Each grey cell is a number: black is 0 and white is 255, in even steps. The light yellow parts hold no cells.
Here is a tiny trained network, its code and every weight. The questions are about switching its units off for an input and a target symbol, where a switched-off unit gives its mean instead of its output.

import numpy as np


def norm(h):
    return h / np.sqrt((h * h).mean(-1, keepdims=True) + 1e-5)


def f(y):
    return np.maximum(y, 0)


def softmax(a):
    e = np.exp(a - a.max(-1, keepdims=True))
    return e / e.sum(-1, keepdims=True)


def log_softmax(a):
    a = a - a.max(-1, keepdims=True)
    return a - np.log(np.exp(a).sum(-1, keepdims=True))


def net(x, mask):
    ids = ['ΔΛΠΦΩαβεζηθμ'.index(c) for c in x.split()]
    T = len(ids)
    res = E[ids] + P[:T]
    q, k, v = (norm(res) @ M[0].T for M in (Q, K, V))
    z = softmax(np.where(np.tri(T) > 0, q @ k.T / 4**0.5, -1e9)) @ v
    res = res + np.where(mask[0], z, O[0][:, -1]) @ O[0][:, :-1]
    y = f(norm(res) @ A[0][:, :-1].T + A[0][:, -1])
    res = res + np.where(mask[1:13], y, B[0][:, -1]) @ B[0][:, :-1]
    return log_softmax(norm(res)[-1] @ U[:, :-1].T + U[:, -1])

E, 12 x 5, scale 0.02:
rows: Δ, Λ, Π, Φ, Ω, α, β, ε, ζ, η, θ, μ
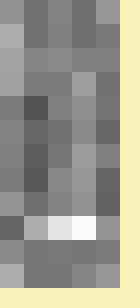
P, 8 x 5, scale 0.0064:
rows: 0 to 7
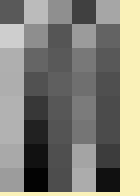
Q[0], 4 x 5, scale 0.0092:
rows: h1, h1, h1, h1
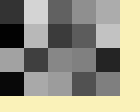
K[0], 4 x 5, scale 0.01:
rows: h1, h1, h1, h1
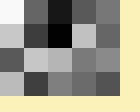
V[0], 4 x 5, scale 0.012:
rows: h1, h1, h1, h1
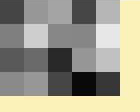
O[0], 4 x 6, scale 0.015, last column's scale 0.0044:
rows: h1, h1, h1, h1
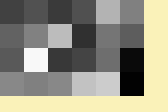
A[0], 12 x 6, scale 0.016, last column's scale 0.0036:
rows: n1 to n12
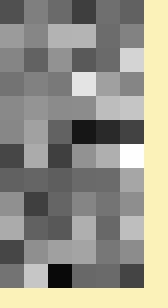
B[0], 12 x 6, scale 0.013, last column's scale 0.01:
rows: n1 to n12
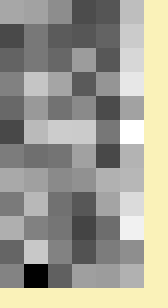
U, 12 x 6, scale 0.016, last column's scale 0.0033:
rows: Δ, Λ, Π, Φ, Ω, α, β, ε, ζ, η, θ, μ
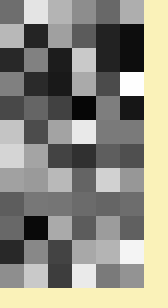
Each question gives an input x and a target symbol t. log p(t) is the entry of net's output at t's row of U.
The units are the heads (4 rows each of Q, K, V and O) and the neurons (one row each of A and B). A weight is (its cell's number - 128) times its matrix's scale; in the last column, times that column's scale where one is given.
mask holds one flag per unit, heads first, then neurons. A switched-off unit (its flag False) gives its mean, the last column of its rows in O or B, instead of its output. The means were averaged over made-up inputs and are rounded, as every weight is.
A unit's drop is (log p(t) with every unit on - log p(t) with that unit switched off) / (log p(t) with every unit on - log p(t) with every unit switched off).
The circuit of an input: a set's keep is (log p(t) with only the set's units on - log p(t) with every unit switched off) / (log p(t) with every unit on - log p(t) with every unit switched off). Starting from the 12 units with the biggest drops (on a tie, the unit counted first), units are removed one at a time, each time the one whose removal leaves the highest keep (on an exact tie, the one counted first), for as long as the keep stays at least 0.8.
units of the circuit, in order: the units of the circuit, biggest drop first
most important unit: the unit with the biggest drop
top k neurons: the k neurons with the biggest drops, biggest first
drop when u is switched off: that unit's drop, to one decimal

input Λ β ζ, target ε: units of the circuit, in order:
(h1; n4)
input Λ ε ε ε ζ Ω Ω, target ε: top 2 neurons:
(n4; n6)
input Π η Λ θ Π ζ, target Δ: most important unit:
h1
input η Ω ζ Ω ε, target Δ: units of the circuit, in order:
(h1; n6; n12)
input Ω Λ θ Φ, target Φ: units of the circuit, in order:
(h1; n12)
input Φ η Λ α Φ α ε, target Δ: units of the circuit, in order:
(h1; n6)
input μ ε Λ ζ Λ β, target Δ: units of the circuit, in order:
(h1; n6)
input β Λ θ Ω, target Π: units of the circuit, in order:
(h1; n12; n6)
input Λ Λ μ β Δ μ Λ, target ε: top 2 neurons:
(n4; n12)
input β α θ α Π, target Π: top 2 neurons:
(n12; n6)
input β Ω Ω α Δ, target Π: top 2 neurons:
(n12; n6)
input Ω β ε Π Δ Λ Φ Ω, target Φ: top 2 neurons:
(n12; n7)
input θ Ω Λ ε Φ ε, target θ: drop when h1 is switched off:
1.1
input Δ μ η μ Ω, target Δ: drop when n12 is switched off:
0.2
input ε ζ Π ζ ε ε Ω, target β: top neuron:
(n10)
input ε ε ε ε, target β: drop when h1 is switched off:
0.2
